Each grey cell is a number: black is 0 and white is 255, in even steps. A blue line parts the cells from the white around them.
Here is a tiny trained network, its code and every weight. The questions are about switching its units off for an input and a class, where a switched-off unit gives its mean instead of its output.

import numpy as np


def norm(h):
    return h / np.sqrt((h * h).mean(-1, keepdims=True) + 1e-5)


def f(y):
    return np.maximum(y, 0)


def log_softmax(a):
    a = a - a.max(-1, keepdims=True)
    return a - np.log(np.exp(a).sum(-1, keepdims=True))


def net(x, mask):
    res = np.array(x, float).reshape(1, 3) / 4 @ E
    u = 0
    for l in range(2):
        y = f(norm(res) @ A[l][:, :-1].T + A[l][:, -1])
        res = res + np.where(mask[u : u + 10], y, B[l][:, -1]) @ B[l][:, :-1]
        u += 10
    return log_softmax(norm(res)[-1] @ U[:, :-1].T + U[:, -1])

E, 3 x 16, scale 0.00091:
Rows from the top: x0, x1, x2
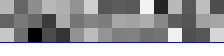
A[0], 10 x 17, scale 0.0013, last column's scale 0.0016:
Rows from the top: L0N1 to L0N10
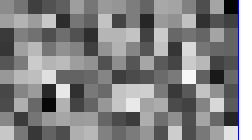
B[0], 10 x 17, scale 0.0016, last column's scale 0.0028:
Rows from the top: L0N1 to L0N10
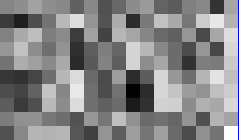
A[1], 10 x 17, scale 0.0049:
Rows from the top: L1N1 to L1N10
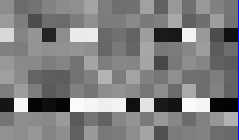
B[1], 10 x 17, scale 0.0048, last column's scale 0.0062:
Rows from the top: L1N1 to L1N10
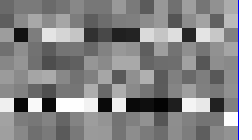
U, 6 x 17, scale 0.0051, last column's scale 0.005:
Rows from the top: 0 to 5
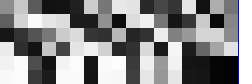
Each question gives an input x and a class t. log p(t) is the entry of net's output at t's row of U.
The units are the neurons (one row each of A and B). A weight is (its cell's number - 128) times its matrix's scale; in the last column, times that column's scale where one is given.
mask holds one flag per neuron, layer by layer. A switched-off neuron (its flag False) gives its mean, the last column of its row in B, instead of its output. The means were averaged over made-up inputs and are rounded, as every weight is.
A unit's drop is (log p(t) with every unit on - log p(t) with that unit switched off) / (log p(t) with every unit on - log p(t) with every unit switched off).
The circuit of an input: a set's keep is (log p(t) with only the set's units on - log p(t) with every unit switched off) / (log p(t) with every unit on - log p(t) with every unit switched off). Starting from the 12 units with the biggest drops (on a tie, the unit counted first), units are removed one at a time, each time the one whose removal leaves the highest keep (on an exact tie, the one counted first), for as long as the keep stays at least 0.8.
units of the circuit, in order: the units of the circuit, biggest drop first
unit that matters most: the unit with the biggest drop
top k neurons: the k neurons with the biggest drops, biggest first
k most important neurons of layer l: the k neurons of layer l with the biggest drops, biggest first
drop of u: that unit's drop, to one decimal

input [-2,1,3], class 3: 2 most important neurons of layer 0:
L0N10, L0N1
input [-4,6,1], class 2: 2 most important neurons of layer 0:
L0N8, L0N7
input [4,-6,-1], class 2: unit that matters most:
L0N6
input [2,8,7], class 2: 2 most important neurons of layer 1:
L1N1, L1N2
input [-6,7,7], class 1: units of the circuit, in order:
L1N2, L0N6, L1N6
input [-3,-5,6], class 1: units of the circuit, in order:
L1N2, L0N7
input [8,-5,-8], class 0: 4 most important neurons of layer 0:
L0N5, L0N10, L0N8, L0N7
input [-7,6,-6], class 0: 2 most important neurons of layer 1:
L1N2, L1N9
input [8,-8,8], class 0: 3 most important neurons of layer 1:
L1N1, L1N5, L1N9
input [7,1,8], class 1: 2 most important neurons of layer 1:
L1N2, L1N6
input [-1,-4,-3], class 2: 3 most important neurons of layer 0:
L0N6, L0N2, L0N3
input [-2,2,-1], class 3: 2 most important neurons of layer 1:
L1N2, L1N9
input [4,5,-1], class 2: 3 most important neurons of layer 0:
L0N7, L0N3, L0N4
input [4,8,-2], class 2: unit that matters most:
L0N7
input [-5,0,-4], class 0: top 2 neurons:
L1N2, L0N10
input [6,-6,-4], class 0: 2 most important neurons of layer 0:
L0N8, L0N7
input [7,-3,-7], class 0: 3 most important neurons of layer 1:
L1N4, L1N2, L1N10
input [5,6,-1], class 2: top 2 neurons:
L0N7, L0N3
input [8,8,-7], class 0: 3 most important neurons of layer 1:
L1N4, L1N2, L1N10
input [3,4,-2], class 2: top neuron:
L0N7
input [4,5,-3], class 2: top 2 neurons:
L0N7, L1N4
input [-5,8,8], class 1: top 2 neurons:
L1N2, L0N7
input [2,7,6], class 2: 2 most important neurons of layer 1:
L1N1, L1N2
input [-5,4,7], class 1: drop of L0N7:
0.1
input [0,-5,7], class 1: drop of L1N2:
0.2
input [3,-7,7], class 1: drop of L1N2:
0.4
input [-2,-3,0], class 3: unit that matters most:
L1N2
